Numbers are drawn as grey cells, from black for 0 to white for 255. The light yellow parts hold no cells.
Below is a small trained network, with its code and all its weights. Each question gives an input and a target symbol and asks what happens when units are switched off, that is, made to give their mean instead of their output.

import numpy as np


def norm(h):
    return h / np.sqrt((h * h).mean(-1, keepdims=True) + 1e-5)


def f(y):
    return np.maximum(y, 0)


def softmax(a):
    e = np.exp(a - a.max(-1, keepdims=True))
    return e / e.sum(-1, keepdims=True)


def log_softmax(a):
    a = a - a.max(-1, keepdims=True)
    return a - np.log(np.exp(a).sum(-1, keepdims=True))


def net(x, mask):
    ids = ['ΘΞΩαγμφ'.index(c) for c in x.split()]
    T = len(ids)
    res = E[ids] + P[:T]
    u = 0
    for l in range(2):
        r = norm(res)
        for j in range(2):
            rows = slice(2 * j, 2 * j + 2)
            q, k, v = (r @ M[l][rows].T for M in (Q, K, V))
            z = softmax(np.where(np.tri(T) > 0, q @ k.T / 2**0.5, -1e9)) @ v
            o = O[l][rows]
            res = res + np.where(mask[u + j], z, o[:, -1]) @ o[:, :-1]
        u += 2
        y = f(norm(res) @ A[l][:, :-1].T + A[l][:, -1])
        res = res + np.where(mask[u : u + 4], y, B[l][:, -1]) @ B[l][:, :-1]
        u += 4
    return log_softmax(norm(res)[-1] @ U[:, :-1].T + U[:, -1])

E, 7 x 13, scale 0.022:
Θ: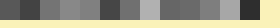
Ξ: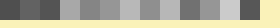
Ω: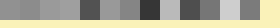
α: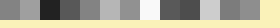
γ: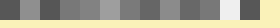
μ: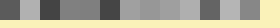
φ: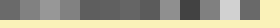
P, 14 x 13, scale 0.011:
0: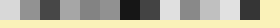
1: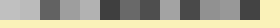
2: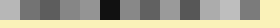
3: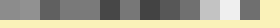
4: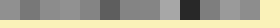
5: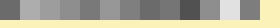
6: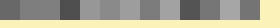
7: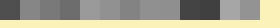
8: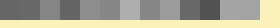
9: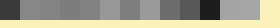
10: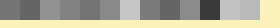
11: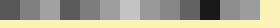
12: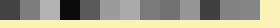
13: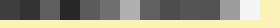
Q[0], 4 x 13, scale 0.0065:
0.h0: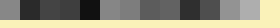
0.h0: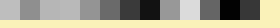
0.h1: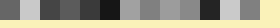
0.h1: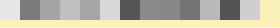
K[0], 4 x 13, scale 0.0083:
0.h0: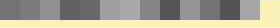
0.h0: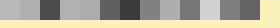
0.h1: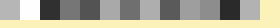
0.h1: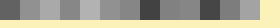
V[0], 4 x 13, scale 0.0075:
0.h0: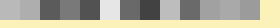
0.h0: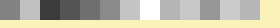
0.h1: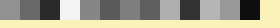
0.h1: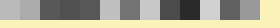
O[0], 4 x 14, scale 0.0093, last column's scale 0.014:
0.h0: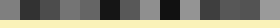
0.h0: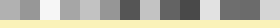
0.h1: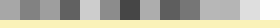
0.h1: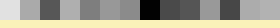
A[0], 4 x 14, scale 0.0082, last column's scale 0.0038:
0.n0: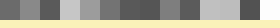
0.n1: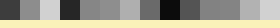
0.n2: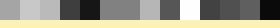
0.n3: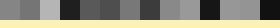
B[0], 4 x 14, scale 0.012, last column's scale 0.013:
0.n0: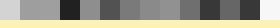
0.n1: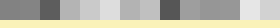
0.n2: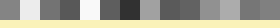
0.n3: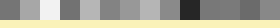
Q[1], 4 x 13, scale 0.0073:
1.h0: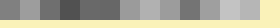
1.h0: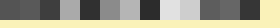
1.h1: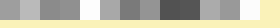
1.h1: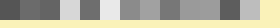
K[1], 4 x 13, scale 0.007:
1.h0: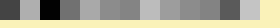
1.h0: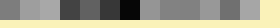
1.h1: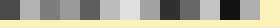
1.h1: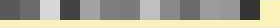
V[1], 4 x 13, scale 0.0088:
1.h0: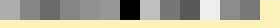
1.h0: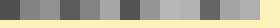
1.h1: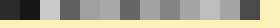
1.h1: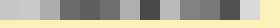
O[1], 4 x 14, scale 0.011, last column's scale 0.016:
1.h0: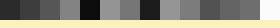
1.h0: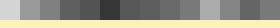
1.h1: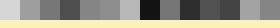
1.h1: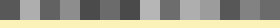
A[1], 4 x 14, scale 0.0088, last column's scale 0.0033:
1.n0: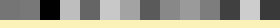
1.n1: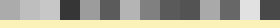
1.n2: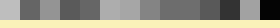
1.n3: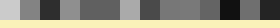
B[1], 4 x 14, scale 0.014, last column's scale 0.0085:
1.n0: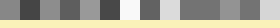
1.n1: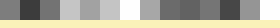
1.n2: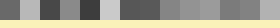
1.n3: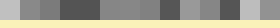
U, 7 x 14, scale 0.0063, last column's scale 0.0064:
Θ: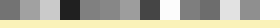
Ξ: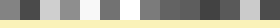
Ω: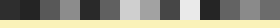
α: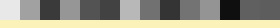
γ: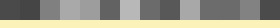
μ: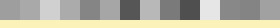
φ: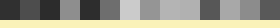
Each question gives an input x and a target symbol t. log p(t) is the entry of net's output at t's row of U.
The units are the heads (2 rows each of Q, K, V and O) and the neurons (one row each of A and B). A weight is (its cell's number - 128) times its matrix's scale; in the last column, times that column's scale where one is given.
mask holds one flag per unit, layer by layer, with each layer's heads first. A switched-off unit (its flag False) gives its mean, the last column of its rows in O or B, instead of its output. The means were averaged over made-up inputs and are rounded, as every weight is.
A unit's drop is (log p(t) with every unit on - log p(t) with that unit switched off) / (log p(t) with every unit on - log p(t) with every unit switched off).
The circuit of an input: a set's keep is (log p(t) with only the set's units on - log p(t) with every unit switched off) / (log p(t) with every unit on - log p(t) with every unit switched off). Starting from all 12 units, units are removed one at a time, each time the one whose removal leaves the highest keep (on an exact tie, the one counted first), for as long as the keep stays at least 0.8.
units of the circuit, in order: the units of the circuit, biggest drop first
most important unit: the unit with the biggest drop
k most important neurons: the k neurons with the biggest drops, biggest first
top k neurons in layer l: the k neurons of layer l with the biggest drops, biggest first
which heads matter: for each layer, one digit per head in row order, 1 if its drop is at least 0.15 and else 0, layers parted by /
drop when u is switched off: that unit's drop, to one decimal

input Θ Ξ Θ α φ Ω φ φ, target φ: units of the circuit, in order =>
(0.h0 1.h1)
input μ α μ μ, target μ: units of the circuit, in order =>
(0.h0)
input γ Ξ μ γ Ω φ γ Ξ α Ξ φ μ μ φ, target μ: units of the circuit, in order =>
(1.h1 0.h1 0.h0)
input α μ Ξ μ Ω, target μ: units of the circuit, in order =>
(0.h1 1.h1)
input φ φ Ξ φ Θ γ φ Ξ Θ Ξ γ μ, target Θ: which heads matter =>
01 / 00
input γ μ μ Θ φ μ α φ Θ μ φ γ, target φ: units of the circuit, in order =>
(1.h1 0.h1)
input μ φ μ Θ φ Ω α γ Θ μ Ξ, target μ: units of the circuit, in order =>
(1.h1 0.h1 0.h0)
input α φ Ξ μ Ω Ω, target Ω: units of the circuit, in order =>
(0.h0 0.h1 1.h1)
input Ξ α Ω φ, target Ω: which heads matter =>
10 / 11
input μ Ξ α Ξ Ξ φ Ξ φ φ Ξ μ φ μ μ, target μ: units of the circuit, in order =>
(0.h0 1.h1 0.h1)
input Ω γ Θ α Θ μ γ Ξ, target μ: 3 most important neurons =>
(0.n0 1.n1 0.n1)
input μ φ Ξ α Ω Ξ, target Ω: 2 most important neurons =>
(0.n0 0.n1)
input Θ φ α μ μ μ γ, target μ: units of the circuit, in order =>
(1.h1 0.h1)
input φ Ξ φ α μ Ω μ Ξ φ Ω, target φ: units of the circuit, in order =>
(1.h1 0.h1 1.n0)
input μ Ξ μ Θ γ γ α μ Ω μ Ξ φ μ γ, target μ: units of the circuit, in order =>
(1.h1 0.h0 0.h1)
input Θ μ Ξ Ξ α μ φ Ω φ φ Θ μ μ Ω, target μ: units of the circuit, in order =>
(0.h0 1.h1 0.h1)
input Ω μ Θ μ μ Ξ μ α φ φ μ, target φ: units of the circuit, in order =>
(0.h1 1.h1 1.n0)
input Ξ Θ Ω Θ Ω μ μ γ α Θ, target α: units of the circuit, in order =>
(0.h1)
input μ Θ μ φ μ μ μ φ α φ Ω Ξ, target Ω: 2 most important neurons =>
(0.n1 0.n0)
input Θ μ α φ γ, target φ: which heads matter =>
11 / 11
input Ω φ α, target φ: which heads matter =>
00 / 10
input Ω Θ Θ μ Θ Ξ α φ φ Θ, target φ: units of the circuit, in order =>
(1.h1 0.h0 0.h1)
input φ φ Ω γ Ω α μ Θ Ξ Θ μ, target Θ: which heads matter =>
11 / 01
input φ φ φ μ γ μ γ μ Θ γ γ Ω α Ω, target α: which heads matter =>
01 / 00
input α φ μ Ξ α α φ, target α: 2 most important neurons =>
(0.n0 0.n1)
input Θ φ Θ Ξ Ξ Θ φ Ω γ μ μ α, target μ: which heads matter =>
10 / 00
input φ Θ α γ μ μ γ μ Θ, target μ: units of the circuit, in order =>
(1.h1 0.h1 0.h0)
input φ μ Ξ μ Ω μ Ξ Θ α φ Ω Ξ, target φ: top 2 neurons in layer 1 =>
(1.n1 1.n0)
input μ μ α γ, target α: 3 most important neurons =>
(0.n0 1.n3 1.n1)
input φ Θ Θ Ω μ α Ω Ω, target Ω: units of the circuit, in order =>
(0.h0 1.h1 0.h1)
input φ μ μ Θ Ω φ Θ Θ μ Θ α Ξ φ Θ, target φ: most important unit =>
0.h0
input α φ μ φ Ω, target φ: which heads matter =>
11 / 11
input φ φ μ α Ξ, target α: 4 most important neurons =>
(0.n0 0.n1 1.n3 1.n1)
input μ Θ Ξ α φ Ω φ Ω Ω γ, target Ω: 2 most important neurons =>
(0.n0 1.n1)
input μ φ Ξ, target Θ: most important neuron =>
(0.n1)
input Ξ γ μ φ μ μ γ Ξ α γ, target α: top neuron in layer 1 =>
(1.n3)
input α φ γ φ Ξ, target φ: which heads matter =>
01 / 11
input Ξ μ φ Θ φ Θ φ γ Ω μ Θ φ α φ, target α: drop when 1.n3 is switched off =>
0.1
